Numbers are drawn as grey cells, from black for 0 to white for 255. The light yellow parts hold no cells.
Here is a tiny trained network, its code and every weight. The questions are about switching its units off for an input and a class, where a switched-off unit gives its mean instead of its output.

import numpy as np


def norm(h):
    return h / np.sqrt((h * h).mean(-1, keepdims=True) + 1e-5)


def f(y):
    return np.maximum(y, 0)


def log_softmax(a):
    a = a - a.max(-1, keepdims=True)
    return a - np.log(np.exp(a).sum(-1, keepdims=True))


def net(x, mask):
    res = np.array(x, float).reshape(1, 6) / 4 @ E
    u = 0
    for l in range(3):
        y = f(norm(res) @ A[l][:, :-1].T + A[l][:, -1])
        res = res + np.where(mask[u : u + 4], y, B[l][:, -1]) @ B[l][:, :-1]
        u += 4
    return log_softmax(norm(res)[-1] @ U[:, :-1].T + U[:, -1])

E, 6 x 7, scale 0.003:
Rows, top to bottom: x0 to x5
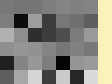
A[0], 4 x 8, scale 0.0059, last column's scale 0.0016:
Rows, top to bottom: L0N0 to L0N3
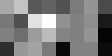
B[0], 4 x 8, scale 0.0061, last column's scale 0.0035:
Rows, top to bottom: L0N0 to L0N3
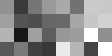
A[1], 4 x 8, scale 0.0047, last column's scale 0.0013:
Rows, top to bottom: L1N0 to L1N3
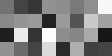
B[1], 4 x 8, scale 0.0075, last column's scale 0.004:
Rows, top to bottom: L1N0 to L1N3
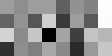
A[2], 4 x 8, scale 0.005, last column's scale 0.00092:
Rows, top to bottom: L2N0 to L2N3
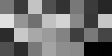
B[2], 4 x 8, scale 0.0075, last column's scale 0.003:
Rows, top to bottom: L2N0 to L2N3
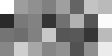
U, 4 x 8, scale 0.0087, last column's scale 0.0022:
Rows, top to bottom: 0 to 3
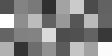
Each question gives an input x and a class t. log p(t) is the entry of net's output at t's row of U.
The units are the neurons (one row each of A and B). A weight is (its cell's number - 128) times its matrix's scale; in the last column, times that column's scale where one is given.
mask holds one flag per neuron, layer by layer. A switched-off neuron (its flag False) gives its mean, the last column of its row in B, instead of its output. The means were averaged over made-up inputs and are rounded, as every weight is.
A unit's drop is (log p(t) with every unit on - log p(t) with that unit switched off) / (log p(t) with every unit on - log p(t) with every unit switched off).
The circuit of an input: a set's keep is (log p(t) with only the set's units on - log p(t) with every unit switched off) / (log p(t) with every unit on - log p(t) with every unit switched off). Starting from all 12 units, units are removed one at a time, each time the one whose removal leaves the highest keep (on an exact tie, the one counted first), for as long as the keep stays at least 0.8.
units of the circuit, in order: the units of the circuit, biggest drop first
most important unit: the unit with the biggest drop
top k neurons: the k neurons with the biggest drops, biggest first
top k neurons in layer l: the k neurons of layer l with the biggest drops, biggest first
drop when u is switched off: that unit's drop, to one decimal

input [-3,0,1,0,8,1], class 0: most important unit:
L0N3
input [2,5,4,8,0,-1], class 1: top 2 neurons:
L2N0; L0N1
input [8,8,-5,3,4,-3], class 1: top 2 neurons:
L2N0; L2N3
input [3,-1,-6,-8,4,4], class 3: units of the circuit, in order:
L0N1; L2N3
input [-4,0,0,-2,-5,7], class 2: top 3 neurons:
L0N3; L2N2; L1N1
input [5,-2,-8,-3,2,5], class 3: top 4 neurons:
L0N1; L1N3; L0N2; L2N3
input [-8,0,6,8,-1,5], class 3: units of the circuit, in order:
L1N1; L2N3
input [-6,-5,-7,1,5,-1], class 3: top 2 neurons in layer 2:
L2N1; L2N3
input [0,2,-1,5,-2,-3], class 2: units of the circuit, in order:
L1N3; L0N3
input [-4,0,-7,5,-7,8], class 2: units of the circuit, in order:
L1N1; L2N2
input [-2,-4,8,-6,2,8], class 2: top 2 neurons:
L1N1; L0N1
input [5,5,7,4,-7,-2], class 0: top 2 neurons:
L2N1; L0N1
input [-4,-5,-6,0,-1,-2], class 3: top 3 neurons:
L0N1; L0N2; L2N3
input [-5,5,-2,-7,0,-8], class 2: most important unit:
L1N3
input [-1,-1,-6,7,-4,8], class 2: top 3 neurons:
L1N1; L0N3; L2N2
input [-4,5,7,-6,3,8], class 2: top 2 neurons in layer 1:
L1N1; L1N2
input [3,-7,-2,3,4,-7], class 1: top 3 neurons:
L1N2; L1N1; L2N1
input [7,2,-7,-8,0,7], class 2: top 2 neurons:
L1N1; L0N0
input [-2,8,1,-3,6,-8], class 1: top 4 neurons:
L2N0; L1N1; L2N3; L2N1
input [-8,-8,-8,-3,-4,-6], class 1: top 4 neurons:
L1N2; L0N3; L1N1; L1N3
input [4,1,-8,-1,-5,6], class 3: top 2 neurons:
L0N1; L0N3
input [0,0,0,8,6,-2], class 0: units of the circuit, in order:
L0N3
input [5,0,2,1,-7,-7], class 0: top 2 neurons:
L2N1; L1N1
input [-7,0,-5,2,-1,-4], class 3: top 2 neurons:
L0N1; L0N2
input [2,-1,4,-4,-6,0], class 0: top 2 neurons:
L2N1; L0N1
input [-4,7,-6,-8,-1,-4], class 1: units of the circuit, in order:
L2N0; L2N3
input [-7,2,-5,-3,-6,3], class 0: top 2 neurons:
L2N1; L0N0
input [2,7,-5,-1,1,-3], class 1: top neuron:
L2N0
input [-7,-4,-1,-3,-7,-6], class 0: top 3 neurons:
L2N1; L1N1; L1N2
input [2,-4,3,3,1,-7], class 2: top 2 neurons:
L1N3; L2N2
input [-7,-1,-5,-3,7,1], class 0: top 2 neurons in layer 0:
L0N3; L0N0
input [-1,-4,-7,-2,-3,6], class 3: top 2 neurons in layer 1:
L1N3; L1N1
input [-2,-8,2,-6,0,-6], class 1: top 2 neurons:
L1N2; L1N1
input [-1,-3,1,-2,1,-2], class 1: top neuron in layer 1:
L1N2
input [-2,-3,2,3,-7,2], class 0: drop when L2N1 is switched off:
0.7
